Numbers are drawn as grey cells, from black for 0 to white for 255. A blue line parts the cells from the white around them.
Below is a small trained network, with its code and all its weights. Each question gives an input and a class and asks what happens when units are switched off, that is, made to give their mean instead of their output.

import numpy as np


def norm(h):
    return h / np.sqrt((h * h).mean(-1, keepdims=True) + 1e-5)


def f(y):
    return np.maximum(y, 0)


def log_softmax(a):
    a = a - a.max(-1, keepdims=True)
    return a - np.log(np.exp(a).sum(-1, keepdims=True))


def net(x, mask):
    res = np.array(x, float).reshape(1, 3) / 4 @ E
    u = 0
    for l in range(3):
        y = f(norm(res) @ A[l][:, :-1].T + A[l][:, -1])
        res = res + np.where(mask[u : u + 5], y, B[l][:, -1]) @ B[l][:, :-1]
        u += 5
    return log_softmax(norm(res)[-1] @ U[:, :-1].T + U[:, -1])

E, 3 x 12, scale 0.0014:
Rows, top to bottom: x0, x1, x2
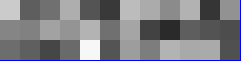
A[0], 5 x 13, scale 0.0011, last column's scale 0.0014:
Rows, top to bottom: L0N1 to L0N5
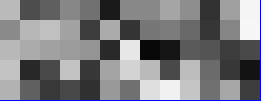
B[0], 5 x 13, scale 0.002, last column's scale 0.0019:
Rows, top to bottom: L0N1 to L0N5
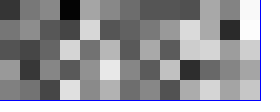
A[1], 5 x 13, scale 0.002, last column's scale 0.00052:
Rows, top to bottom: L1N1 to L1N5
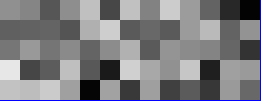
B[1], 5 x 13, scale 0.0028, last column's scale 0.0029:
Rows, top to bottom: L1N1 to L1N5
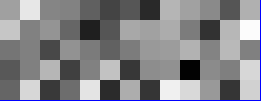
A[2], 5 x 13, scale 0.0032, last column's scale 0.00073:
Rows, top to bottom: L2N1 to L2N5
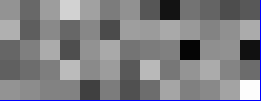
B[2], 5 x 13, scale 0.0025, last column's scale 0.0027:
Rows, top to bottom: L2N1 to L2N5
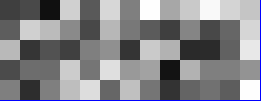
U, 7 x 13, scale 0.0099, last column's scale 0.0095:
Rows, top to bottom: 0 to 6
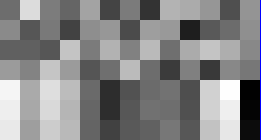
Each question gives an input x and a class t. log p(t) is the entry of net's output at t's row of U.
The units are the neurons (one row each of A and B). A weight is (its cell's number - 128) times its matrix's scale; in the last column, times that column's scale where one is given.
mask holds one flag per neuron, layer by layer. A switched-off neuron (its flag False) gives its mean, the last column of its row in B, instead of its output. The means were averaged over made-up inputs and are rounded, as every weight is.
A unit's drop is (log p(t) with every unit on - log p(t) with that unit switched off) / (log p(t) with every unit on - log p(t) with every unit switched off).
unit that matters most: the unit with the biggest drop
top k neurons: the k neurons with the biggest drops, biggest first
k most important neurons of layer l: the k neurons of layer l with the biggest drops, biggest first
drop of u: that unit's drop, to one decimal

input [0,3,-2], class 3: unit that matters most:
L1N2
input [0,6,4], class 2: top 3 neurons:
L2N1; L1N5; L0N3
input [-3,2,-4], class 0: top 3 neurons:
L0N1; L1N4; L1N5
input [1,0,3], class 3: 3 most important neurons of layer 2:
L2N2; L2N1; L2N5
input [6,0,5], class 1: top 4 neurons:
L1N4; L0N2; L1N5; L2N3
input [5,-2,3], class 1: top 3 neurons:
L1N4; L0N2; L1N5
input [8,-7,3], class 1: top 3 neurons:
L1N4; L0N3; L2N1
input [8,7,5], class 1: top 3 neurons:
L1N4; L1N5; L0N2
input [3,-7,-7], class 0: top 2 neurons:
L1N5; L0N3
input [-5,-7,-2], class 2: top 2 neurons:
L1N4; L0N1
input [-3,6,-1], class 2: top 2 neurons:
L2N1; L1N4
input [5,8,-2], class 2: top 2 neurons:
L2N1; L0N3
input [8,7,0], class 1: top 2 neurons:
L1N4; L2N3
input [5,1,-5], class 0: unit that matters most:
L1N5
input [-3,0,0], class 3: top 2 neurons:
L1N2; L1N4
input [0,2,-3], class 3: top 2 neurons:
L0N2; L1N2
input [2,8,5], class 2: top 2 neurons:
L2N1; L1N5
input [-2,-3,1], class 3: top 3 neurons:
L1N4; L1N2; L2N1
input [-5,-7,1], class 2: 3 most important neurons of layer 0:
L0N1; L0N5; L0N4
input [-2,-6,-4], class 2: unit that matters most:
L0N5
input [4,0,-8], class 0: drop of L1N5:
1.2
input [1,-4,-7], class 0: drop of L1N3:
0.0
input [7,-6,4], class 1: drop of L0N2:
0.2
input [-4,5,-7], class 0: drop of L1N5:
1.9
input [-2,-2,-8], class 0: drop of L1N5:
0.6
